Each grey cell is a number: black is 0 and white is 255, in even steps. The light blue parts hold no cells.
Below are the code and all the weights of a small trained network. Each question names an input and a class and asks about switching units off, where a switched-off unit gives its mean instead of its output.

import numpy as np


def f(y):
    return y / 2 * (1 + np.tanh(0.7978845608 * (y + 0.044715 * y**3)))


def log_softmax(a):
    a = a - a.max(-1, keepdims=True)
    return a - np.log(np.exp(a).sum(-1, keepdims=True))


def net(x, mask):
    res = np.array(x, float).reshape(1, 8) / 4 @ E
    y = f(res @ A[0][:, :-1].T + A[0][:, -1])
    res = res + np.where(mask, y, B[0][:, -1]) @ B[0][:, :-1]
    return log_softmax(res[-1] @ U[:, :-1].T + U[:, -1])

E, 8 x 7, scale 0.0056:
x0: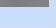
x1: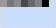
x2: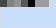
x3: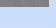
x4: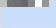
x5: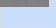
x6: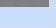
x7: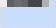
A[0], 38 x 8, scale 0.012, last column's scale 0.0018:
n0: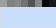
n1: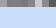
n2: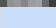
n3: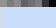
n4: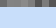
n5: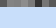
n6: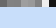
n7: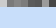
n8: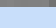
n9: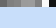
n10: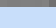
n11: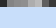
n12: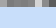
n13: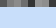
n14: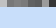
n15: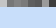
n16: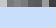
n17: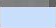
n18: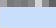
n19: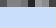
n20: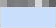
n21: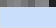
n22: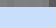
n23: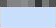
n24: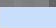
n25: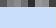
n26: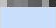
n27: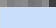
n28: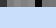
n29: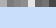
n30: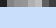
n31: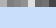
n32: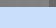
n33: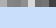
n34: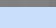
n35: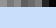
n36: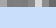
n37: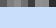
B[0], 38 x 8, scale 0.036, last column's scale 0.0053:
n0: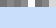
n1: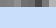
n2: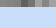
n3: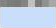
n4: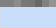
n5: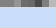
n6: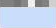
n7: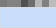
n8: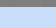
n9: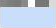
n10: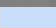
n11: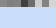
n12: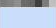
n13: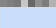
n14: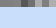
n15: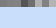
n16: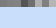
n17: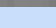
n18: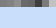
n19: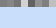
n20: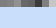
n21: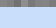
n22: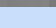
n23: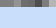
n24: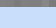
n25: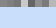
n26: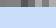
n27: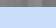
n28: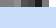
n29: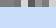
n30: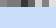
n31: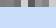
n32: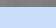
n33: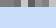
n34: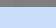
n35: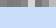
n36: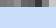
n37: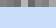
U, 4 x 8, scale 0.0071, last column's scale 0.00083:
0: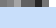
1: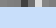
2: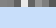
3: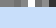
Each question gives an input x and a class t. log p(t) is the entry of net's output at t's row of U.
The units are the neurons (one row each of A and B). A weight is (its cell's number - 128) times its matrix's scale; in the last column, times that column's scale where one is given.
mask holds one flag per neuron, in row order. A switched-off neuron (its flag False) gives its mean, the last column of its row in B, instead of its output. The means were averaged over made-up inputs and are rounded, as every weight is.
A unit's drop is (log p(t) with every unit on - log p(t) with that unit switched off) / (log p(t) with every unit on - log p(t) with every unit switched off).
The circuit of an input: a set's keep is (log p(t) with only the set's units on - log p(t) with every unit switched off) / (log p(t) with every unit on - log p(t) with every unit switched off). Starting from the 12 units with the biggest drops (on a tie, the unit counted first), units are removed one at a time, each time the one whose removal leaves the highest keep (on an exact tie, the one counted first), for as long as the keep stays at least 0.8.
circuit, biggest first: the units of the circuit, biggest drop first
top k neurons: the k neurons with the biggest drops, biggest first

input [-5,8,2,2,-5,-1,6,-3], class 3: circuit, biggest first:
n0
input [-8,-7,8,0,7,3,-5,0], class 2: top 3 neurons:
n19, n25, n13
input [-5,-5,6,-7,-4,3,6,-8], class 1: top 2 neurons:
n30, n11
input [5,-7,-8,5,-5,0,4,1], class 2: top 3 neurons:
n29, n31, n33
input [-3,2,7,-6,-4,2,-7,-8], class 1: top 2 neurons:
n30, n11
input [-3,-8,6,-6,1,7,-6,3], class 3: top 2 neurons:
n9, n6
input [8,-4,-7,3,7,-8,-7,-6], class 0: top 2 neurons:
n36, n20
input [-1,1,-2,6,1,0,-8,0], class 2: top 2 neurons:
n28, n9
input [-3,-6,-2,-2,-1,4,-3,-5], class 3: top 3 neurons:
n9, n6, n7
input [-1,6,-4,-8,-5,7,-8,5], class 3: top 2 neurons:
n0, n35
